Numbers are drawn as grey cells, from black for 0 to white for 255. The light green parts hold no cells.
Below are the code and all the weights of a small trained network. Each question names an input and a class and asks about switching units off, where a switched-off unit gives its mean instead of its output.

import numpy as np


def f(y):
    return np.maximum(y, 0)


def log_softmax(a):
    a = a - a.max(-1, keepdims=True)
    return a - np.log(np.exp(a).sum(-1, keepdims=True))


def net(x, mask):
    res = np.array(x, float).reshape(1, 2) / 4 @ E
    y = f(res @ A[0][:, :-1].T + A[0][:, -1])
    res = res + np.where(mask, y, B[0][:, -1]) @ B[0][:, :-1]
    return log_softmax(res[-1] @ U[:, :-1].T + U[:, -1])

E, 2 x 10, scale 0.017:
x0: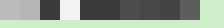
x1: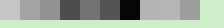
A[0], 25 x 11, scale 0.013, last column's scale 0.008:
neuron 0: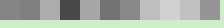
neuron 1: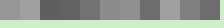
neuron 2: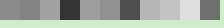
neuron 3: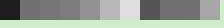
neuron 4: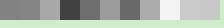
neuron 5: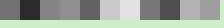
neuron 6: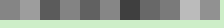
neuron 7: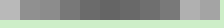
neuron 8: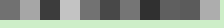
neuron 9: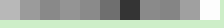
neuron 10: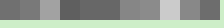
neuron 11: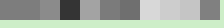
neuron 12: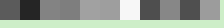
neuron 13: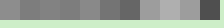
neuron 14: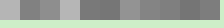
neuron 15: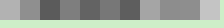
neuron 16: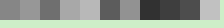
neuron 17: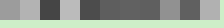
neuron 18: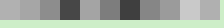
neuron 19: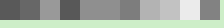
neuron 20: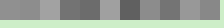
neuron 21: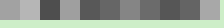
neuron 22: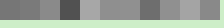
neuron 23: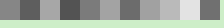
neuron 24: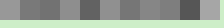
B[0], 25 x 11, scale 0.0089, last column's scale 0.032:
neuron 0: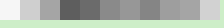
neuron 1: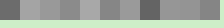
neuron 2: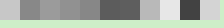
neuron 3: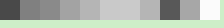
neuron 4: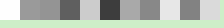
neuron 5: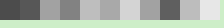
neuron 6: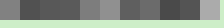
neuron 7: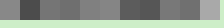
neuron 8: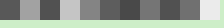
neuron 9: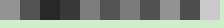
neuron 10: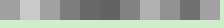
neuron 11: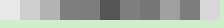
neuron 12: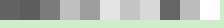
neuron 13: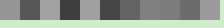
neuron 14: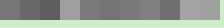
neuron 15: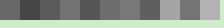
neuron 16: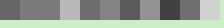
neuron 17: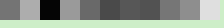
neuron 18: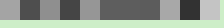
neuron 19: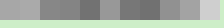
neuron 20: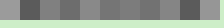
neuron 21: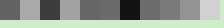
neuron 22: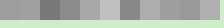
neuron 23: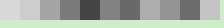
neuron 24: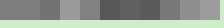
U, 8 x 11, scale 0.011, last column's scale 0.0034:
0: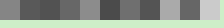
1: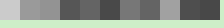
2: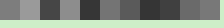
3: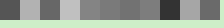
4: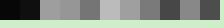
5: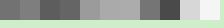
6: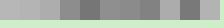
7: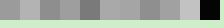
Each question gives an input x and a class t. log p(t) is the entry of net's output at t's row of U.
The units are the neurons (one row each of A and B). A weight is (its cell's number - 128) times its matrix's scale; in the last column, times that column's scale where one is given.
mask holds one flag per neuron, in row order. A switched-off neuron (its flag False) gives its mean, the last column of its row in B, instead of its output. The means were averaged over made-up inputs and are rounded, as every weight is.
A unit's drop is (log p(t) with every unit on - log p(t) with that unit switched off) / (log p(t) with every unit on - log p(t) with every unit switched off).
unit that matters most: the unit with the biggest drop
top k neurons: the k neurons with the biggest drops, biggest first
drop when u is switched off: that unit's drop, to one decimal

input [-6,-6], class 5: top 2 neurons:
neuron 5; neuron 3
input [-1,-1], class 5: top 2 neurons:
neuron 2; neuron 11
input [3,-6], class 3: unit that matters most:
neuron 8
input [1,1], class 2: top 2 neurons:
neuron 4; neuron 2
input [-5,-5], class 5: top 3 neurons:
neuron 5; neuron 2; neuron 3
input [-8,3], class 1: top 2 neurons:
neuron 18; neuron 4
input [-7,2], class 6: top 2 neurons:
neuron 9; neuron 22
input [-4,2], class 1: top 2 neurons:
neuron 12; neuron 3
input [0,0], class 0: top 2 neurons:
neuron 12; neuron 3
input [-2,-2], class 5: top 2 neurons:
neuron 2; neuron 11
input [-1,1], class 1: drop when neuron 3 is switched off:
0.1
